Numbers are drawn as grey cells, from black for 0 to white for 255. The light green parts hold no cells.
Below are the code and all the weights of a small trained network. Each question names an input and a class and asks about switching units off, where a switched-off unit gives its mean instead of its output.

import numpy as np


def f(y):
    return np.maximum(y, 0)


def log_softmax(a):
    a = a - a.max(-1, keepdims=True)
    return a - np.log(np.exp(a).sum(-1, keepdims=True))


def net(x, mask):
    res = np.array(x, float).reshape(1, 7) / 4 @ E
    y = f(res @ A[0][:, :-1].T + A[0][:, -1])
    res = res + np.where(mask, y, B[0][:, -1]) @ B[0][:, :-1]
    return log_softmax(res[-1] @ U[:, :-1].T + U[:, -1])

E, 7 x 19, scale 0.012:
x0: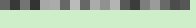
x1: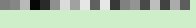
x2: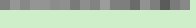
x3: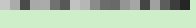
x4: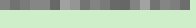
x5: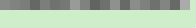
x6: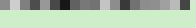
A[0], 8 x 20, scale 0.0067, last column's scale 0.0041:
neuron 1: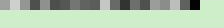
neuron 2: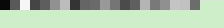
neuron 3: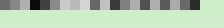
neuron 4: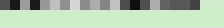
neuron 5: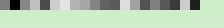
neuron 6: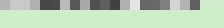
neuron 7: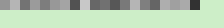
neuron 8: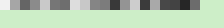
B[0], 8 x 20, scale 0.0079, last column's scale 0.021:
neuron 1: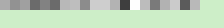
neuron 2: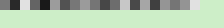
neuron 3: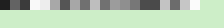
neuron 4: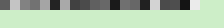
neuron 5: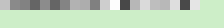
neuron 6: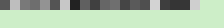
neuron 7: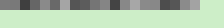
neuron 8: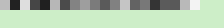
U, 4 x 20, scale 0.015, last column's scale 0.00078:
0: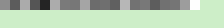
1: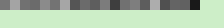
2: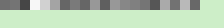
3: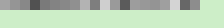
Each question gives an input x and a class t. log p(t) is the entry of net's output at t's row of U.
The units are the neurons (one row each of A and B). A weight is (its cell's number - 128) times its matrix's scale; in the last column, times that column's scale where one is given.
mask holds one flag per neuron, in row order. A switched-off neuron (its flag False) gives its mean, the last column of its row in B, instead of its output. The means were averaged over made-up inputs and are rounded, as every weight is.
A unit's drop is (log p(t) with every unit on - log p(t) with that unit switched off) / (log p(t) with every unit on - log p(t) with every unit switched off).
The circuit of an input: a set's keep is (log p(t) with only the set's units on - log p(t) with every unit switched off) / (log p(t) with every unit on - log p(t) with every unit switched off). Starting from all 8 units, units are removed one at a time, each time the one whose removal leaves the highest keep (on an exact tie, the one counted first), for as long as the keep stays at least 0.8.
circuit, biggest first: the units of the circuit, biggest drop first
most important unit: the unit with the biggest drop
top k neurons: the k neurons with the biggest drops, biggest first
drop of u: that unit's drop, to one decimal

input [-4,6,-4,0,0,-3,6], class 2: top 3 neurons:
(neuron 3; neuron 5; neuron 4)
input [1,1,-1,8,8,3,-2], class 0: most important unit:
neuron 8
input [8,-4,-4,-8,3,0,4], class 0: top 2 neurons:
(neuron 2; neuron 6)
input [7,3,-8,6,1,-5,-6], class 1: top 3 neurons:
(neuron 4; neuron 2; neuron 1)
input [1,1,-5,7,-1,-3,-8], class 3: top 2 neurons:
(neuron 5; neuron 2)
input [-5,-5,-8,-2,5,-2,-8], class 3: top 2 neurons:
(neuron 5; neuron 3)
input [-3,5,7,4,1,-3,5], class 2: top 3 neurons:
(neuron 3; neuron 5; neuron 2)
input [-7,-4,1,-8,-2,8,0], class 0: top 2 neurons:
(neuron 2; neuron 4)
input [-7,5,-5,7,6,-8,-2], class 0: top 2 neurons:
(neuron 8; neuron 4)
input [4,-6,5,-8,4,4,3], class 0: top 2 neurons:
(neuron 3; neuron 2)
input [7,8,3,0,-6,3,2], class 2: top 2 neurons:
(neuron 3; neuron 6)
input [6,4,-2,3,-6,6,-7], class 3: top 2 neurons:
(neuron 5; neuron 6)
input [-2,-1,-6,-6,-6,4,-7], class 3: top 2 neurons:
(neuron 5; neuron 8)
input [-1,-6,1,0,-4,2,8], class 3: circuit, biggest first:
(neuron 3)
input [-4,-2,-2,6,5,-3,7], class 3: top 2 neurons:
(neuron 1; neuron 2)
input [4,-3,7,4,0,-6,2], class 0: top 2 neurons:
(neuron 3; neuron 6)
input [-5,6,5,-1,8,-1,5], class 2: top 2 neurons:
(neuron 3; neuron 4)
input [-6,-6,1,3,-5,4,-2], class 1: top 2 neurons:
(neuron 3; neuron 6)
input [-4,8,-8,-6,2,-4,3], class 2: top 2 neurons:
(neuron 3; neuron 8)
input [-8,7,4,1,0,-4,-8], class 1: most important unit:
neuron 6
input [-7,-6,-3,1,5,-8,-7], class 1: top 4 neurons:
(neuron 3; neuron 6; neuron 1; neuron 7)
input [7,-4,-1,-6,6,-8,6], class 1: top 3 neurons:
(neuron 8; neuron 4; neuron 5)
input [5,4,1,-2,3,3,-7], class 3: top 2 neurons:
(neuron 5; neuron 6)
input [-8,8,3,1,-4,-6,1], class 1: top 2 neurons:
(neuron 6; neuron 7)
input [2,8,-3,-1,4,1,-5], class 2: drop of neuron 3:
1.4
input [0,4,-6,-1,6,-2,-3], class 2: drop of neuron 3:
0.7
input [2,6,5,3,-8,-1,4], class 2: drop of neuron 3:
1.1
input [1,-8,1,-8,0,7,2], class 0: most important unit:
neuron 3
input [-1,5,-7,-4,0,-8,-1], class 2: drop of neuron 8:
0.5
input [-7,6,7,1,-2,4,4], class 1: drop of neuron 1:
0.0
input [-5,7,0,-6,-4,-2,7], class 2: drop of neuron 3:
1.4
